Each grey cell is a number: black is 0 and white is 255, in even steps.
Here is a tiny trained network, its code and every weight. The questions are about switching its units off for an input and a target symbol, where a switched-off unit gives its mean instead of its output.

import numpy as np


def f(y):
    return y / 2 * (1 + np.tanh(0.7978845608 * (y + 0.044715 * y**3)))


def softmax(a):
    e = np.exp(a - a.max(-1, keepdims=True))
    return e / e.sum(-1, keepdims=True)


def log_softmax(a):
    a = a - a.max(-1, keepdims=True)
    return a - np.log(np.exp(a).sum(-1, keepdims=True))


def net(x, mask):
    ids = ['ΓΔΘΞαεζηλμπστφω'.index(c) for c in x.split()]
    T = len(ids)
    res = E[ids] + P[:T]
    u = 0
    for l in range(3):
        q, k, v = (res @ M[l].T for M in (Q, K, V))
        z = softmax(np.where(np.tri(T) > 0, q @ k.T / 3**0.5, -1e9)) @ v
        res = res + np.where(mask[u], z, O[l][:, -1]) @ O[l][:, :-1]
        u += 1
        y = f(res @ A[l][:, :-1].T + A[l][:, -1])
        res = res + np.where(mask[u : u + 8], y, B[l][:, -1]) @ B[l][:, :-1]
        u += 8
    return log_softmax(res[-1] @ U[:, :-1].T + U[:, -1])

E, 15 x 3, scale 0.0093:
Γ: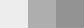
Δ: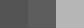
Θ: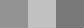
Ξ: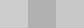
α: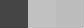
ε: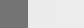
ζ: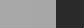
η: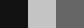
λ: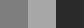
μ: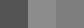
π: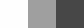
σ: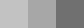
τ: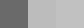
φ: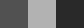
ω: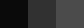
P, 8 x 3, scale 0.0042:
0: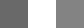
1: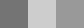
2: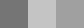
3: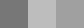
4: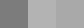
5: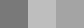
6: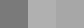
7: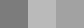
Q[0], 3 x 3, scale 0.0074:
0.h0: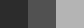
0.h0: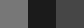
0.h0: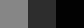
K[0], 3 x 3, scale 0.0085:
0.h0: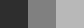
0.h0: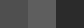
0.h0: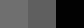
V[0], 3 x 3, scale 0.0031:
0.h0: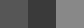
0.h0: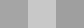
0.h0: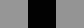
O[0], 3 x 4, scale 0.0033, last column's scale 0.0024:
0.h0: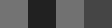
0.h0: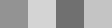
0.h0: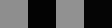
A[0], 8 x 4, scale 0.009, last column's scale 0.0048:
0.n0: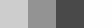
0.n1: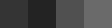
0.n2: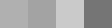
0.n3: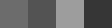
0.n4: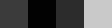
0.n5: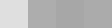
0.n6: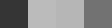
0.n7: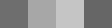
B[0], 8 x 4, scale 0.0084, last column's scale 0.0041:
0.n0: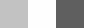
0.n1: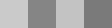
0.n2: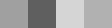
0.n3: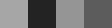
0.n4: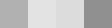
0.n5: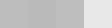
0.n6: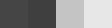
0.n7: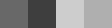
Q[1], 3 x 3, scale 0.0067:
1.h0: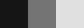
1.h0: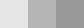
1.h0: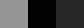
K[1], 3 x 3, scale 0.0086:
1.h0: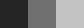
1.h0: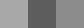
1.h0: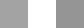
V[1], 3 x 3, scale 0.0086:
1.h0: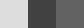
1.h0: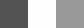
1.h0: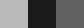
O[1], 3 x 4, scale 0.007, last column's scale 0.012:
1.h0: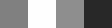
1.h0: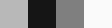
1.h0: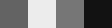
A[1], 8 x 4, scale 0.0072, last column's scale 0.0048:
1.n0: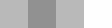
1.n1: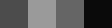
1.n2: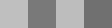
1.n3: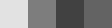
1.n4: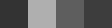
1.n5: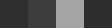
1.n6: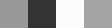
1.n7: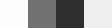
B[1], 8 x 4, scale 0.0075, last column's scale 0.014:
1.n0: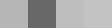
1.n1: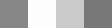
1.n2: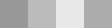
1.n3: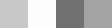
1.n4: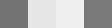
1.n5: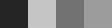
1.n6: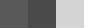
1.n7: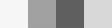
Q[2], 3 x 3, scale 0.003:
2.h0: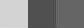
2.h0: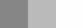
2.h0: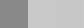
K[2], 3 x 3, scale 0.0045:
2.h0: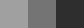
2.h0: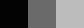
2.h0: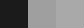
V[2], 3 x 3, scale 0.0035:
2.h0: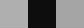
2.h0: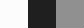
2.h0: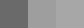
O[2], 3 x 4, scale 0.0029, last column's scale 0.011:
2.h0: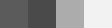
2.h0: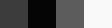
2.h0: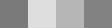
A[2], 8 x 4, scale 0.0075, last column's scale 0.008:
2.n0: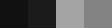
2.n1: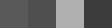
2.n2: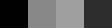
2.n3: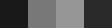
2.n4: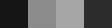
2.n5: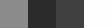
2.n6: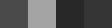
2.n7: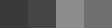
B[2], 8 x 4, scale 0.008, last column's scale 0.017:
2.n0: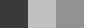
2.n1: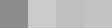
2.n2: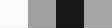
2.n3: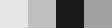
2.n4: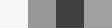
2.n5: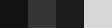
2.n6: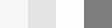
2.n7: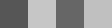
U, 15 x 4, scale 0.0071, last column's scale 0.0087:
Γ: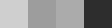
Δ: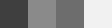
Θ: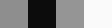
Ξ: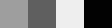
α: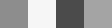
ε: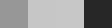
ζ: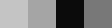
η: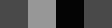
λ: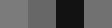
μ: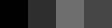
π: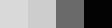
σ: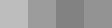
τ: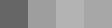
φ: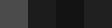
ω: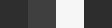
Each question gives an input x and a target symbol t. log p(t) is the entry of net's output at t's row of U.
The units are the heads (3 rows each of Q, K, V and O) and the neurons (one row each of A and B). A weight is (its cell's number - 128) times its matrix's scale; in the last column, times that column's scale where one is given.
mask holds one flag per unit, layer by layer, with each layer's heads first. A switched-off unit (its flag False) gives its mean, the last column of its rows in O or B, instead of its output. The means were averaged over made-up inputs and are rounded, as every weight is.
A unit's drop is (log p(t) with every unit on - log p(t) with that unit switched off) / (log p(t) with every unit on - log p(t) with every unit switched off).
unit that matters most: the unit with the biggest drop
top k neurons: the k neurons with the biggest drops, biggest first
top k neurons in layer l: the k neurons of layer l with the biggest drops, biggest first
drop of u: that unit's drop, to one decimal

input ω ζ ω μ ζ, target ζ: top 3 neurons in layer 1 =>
[1.n6 1.n3 1.n7]
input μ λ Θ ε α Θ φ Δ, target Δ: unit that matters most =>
0.n0
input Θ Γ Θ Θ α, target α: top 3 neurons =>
[1.n7 0.n6 1.n5]
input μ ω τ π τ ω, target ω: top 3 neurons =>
[0.n4 0.n1 0.n0]
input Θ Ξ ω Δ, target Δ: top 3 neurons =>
[0.n0 1.n7 2.n0]
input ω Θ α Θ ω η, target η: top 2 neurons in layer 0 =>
[0.n6 0.n0]
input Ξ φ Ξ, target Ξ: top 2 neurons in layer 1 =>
[1.n2 1.n6]
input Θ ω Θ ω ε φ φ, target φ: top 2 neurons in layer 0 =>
[0.n4 0.n5]
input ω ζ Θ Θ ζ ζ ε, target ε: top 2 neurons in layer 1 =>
[1.n6 1.n7]
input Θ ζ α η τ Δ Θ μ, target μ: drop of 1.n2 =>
0.1
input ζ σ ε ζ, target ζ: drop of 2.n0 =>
0.1
